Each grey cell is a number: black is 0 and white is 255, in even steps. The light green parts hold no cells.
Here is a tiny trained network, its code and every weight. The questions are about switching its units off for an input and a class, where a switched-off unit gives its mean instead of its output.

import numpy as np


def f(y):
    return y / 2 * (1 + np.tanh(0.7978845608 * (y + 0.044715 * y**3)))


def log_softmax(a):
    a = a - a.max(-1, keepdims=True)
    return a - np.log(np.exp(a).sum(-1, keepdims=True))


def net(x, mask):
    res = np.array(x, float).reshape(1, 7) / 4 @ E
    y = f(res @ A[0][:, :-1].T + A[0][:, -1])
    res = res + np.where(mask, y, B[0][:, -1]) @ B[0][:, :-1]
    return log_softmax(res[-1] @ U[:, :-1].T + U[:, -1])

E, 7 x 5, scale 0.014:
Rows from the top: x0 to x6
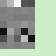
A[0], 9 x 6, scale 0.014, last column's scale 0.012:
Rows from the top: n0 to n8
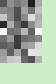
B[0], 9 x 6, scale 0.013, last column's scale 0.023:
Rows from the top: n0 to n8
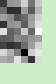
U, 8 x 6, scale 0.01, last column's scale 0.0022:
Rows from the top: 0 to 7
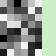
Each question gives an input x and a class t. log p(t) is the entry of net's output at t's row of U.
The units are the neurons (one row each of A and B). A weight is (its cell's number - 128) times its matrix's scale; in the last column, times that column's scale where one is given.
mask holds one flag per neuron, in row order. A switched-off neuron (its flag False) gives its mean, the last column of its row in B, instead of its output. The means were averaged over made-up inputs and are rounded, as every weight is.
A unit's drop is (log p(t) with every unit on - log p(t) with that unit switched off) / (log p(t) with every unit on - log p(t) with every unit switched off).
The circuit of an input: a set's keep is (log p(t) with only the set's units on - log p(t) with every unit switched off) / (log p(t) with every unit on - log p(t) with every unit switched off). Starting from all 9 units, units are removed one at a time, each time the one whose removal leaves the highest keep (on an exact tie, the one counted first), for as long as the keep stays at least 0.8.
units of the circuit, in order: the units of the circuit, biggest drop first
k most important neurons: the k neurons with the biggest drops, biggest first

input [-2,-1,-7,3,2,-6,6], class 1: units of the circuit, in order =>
n4
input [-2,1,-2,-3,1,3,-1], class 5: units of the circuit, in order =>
n4; n7
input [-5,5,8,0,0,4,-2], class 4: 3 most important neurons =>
n3; n1; n7
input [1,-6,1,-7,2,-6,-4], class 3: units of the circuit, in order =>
n6; n4
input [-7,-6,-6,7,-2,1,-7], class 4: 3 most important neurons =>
n7; n1; n6
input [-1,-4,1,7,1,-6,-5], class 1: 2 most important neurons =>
n4; n8
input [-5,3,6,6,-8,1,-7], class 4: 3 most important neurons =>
n7; n1; n4
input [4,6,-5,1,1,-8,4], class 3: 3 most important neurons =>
n4; n1; n7
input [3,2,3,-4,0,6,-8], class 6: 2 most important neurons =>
n3; n7
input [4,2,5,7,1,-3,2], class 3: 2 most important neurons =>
n4; n1
